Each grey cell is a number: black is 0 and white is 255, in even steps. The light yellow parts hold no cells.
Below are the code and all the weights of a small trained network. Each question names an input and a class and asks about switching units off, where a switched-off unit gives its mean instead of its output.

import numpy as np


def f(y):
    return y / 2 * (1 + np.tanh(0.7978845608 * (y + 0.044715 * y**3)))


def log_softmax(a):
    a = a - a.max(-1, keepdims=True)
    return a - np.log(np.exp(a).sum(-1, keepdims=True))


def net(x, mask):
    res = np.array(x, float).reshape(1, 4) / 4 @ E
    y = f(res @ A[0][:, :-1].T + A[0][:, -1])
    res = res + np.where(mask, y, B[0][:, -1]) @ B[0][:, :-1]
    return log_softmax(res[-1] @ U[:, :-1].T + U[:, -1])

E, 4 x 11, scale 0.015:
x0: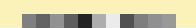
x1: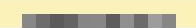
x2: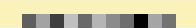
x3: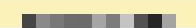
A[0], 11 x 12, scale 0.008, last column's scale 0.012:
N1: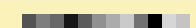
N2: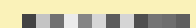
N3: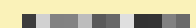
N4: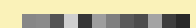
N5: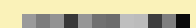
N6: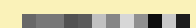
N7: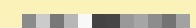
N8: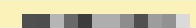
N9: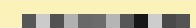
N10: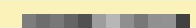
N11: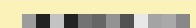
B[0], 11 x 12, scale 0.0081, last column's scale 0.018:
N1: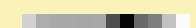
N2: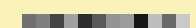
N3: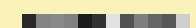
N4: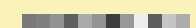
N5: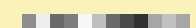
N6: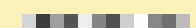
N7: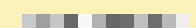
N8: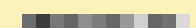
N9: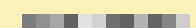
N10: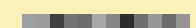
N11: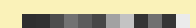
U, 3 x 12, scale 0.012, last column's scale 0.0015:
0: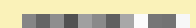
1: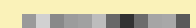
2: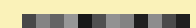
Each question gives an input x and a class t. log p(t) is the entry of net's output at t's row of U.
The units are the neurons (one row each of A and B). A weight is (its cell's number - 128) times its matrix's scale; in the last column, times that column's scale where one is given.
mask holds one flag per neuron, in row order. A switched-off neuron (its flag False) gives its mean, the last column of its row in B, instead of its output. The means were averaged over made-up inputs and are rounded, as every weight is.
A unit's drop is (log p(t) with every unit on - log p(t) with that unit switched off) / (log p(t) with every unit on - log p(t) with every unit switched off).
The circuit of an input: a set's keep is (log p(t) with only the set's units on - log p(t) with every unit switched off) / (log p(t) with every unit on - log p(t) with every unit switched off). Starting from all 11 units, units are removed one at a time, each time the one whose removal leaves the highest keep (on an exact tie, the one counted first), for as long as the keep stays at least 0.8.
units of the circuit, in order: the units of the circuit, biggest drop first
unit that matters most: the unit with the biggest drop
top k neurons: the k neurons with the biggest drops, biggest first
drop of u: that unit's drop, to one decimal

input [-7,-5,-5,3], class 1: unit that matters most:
N5
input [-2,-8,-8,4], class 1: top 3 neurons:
[N5 N1 N8]
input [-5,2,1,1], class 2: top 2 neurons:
[N1 N3]
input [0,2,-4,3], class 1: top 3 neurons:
[N1 N5 N8]
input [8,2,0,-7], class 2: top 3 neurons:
[N11 N7 N6]
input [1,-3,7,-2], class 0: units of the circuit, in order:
[N1 N4]
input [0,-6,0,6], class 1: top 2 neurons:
[N1 N11]
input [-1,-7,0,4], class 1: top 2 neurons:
[N11 N1]
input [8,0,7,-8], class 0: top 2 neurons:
[N4 N8]
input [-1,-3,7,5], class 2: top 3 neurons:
[N2 N3 N7]
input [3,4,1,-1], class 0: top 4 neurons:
[N2 N1 N3 N11]
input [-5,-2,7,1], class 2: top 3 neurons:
[N2 N3 N1]
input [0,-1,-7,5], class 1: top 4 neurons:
[N1 N5 N8 N4]
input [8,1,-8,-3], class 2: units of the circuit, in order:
[N11]
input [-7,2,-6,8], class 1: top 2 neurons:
[N5 N1]
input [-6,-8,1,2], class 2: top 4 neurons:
[N3 N1 N2 N9]
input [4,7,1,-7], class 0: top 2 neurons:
[N2 N3]
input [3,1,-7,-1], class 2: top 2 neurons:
[N11 N7]
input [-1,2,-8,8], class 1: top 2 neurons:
[N1 N5]
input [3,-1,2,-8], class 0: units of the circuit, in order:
[N1]
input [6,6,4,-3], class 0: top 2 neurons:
[N1 N8]
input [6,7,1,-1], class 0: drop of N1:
0.1
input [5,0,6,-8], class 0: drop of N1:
0.2
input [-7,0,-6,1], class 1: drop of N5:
0.7
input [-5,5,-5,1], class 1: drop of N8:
0.2
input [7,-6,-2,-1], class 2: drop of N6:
0.1
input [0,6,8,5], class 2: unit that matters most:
N2
